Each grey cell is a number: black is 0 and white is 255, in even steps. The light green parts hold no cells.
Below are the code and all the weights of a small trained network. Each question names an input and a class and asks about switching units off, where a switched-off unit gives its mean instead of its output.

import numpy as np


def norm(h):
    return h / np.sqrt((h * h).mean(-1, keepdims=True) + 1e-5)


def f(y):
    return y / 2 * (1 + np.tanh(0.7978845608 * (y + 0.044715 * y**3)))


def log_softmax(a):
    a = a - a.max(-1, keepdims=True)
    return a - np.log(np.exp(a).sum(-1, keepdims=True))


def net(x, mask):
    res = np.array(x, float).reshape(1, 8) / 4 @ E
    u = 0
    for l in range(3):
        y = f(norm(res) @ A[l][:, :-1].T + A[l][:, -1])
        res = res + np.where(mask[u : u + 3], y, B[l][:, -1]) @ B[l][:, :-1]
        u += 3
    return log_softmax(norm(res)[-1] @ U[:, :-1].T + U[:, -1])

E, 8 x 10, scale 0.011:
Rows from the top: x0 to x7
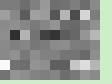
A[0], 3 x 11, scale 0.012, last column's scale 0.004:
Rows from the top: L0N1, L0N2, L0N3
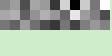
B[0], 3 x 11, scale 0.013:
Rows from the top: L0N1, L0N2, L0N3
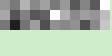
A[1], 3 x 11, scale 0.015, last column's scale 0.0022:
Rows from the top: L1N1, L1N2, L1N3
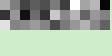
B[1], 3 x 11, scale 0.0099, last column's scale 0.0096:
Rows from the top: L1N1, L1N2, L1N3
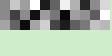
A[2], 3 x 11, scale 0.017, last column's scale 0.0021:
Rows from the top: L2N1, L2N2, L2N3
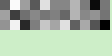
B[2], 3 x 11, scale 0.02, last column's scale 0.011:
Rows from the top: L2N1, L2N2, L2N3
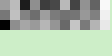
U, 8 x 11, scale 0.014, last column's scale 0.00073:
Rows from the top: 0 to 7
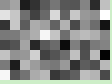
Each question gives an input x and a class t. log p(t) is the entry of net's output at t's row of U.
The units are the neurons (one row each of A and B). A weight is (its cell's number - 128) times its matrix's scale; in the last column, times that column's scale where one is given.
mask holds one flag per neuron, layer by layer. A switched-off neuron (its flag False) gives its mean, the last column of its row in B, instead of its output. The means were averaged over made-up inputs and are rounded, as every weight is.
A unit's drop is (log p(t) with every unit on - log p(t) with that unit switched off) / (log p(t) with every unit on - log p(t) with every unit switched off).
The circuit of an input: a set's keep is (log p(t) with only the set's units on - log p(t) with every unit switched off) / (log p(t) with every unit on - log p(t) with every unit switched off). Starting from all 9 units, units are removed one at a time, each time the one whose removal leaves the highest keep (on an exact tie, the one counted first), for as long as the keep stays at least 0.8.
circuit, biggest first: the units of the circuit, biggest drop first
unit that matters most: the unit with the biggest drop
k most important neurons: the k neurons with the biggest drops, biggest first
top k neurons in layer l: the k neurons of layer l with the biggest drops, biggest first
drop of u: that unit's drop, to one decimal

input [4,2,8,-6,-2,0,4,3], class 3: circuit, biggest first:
(L2N3)
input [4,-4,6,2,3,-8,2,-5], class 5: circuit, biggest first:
(L0N1 L1N1)
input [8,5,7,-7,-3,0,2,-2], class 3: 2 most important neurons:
(L2N3 L0N2)
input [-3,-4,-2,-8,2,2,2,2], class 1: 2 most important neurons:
(L0N2 L1N2)
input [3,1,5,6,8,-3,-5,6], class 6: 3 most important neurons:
(L1N2 L2N3 L0N2)
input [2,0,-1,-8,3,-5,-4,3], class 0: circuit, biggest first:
(L0N1 L1N2)
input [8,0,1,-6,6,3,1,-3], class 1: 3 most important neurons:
(L0N2 L0N1 L1N2)
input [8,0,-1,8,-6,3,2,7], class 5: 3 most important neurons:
(L0N1 L0N3 L1N2)
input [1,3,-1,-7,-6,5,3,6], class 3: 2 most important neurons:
(L0N2 L2N3)
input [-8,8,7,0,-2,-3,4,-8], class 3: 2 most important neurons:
(L2N3 L1N2)
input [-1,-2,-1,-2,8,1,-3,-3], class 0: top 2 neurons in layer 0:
(L0N1 L0N3)
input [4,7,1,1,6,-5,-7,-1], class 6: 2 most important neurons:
(L0N3 L2N2)
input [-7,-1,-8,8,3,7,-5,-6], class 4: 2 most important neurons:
(L0N1 L2N1)
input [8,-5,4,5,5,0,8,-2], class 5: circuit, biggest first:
(L1N1)
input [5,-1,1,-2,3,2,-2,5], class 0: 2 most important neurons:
(L0N1 L0N3)
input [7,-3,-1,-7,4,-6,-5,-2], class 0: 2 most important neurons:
(L0N1 L1N2)
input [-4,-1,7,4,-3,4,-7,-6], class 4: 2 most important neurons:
(L0N1 L2N1)
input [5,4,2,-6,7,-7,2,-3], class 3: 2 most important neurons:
(L0N2 L2N3)
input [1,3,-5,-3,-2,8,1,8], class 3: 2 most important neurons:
(L0N2 L2N3)
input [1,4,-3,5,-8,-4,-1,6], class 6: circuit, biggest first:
(L0N3)
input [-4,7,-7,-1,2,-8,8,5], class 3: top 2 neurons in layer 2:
(L2N3 L2N1)
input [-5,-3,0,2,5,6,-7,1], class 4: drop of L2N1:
0.3
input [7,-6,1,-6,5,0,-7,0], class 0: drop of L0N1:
0.1
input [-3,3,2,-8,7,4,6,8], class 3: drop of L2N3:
0.2
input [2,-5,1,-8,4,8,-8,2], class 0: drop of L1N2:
0.2
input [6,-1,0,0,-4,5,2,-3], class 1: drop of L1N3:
0.0
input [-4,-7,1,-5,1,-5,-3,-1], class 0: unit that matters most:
L2N1
